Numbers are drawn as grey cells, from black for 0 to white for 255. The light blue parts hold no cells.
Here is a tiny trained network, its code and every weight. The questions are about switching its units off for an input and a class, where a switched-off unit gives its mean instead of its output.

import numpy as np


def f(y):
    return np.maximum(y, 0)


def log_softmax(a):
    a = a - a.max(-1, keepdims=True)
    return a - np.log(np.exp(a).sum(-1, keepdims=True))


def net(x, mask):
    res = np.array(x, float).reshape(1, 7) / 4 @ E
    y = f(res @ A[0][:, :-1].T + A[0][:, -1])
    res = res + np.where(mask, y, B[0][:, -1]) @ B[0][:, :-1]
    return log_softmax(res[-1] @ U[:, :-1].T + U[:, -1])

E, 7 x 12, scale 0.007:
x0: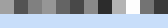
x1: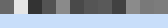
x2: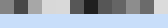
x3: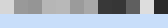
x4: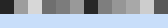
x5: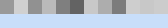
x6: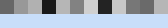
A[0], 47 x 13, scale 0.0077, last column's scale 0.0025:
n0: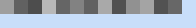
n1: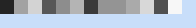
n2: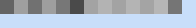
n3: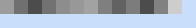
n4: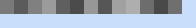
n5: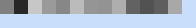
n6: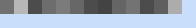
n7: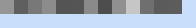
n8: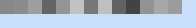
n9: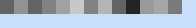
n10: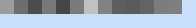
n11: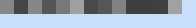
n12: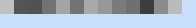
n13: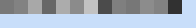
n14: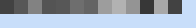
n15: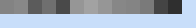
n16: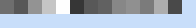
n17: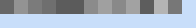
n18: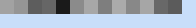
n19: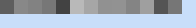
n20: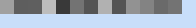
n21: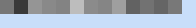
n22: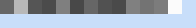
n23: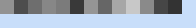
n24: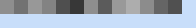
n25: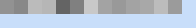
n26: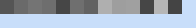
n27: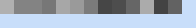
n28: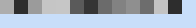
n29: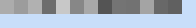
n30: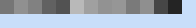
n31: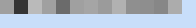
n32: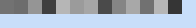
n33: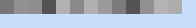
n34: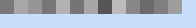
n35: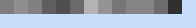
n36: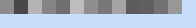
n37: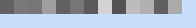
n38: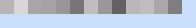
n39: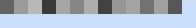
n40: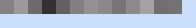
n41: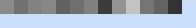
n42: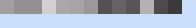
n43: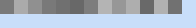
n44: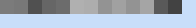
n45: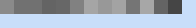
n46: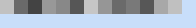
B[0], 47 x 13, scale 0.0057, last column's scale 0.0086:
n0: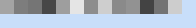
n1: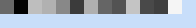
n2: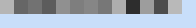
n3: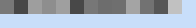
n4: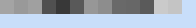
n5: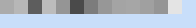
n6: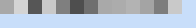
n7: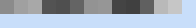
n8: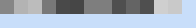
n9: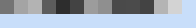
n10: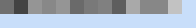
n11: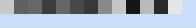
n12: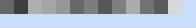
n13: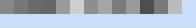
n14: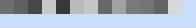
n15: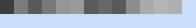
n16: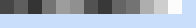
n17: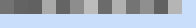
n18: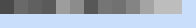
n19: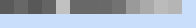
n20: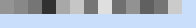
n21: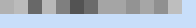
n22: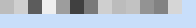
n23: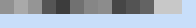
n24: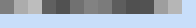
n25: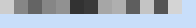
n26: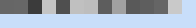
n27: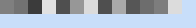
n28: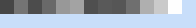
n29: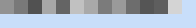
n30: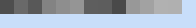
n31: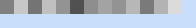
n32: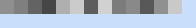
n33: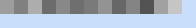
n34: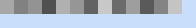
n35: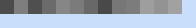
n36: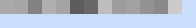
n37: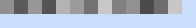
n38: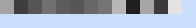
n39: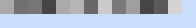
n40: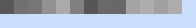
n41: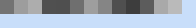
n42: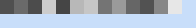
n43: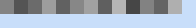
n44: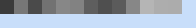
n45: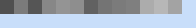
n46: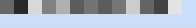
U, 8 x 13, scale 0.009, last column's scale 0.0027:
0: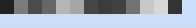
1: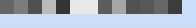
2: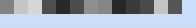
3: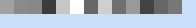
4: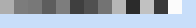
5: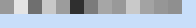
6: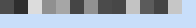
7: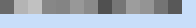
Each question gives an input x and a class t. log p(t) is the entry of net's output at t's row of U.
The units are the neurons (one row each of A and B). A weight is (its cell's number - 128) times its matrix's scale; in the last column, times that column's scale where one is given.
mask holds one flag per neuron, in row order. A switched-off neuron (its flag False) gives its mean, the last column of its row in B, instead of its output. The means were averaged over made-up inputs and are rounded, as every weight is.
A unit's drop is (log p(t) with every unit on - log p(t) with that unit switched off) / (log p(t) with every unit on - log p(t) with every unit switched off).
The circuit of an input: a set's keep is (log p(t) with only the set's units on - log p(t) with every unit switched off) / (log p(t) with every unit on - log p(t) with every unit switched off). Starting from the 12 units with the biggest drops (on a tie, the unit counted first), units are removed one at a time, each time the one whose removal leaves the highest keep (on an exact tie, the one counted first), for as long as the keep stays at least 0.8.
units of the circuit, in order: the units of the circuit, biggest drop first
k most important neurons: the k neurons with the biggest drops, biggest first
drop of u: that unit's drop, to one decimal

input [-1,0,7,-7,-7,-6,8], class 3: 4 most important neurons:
(n32; n39; n34; n27)
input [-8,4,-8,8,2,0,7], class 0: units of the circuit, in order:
(n40)
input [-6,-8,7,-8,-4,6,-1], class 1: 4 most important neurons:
(n26; n14; n43; n17)
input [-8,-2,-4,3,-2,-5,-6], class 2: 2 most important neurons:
(n9; n8)
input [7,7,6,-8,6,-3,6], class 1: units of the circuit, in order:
(n14; n26)
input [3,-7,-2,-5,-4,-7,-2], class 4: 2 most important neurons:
(n11; n22)
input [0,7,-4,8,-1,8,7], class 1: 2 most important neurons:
(n29; n27)
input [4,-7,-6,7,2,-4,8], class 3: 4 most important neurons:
(n39; n34; n13; n32)
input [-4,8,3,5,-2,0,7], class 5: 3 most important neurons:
(n22; n6; n0)
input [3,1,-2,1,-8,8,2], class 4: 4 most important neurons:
(n38; n25; n1; n2)
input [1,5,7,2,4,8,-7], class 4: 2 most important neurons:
(n38; n2)
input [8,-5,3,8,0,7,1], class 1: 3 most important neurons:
(n42; n29; n27)
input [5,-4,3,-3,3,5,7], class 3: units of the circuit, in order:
(n39; n32)
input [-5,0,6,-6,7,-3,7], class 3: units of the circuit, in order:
(n39)
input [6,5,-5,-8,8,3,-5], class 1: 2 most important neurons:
(n26; n14)
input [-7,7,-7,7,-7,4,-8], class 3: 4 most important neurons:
(n0; n20; n37; n16)
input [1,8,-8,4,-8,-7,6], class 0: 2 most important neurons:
(n15; n18)
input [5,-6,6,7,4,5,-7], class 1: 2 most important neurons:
(n42; n27)
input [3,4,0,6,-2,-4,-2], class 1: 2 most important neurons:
(n27; n42)
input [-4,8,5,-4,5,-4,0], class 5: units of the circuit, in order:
(n22)
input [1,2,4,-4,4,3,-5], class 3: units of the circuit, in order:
(n37; n20)
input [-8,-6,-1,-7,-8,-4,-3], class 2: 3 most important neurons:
(n9; n8; n1)
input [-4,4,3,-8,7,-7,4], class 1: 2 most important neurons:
(n14; n26)
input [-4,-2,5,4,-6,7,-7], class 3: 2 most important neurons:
(n0; n20)
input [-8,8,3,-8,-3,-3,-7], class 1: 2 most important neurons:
(n26; n14)
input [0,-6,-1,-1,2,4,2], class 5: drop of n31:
0.6
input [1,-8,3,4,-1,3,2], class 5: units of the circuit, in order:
(n31)
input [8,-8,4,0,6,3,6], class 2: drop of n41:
0.2
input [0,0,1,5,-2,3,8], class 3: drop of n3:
0.0
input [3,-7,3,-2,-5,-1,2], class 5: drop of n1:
0.1
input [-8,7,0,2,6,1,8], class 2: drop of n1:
0.1
